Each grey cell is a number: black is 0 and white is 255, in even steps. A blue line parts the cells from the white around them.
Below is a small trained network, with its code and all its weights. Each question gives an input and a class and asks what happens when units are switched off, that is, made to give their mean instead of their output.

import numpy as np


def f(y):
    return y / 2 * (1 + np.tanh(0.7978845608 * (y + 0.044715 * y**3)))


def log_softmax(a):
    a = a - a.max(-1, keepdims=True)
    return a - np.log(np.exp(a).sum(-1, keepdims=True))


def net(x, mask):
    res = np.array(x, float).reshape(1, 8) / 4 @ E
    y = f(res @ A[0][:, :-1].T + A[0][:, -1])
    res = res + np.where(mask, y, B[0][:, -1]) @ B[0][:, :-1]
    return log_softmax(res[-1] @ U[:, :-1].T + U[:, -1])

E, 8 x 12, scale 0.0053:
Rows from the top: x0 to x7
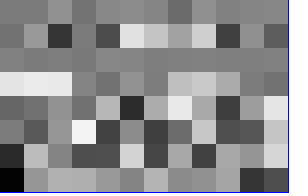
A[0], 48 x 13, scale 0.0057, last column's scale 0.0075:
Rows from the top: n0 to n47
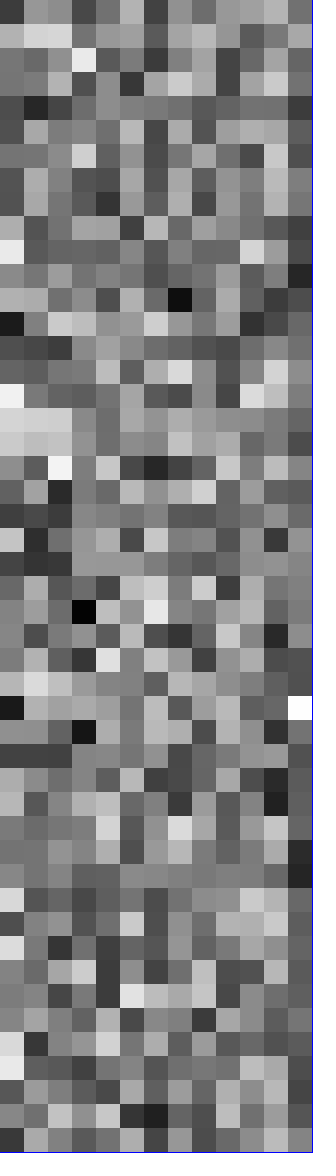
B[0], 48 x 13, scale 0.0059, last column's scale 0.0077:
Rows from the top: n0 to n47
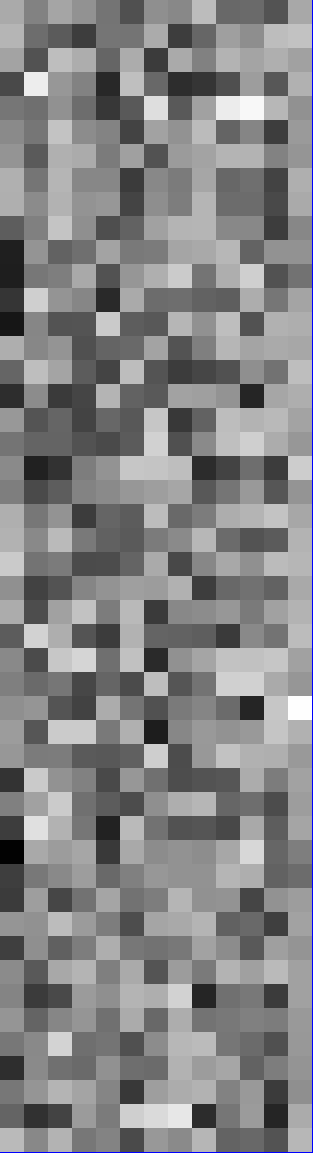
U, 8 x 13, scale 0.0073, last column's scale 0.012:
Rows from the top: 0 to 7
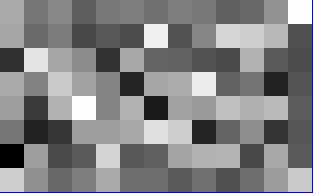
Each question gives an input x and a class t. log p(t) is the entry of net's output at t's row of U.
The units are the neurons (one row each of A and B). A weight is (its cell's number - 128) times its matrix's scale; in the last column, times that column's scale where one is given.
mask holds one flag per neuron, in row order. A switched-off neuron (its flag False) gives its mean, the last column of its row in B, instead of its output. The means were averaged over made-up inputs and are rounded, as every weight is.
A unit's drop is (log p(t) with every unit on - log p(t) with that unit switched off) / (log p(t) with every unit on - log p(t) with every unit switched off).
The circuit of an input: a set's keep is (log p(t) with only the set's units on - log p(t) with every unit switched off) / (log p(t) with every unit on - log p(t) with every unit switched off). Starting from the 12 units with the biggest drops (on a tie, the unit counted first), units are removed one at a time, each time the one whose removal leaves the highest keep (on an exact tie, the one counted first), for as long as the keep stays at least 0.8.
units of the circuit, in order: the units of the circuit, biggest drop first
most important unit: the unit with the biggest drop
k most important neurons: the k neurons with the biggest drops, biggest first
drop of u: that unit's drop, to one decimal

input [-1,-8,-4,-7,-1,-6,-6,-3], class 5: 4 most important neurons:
(n46 n19 n42 n1)
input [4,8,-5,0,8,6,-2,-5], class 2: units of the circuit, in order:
(n3 n34)
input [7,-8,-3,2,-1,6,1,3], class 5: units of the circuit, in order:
(n19 n46)
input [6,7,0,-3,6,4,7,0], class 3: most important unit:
n47
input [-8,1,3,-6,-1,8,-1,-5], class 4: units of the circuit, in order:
(n2 n40)
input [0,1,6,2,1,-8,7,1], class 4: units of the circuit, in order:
(n27 n30)
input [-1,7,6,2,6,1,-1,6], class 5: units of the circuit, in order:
(n41 n24)
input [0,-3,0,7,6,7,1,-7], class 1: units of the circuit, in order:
(n17 n18)
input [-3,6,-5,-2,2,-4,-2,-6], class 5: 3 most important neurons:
(n41 n24 n29)
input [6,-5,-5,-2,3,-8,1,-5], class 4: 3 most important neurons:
(n27 n30 n25)
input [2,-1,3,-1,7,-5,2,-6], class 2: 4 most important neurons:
(n3 n34 n15 n29)
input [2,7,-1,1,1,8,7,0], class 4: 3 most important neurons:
(n40 n2 n6)
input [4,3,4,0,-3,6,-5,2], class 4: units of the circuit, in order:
(n40 n2)
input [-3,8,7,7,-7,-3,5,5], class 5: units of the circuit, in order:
(n41)
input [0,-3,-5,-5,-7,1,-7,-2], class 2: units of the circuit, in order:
(n26 n12)
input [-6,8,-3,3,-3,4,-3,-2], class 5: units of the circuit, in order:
(n41 n24)
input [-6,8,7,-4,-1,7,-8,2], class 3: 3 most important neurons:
(n22 n33 n43)
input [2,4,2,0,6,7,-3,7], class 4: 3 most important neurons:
(n2 n40 n6)
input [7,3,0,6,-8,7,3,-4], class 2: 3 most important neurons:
(n12 n32 n26)
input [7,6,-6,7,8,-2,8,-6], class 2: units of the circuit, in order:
(n3)
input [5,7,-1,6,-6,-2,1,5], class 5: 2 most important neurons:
(n41 n24)
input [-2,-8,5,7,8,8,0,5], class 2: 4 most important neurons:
(n3 n34 n15 n35)
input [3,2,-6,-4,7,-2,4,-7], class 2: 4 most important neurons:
(n3 n34 n15 n29)
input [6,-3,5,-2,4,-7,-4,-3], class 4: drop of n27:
0.2
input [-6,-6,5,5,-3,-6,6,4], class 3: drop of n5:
0.3
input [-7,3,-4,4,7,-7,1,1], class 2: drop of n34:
0.4
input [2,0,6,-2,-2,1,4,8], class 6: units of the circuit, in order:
(n13)
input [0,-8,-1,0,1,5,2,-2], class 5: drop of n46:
0.2
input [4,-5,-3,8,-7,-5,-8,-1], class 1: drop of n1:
0.4
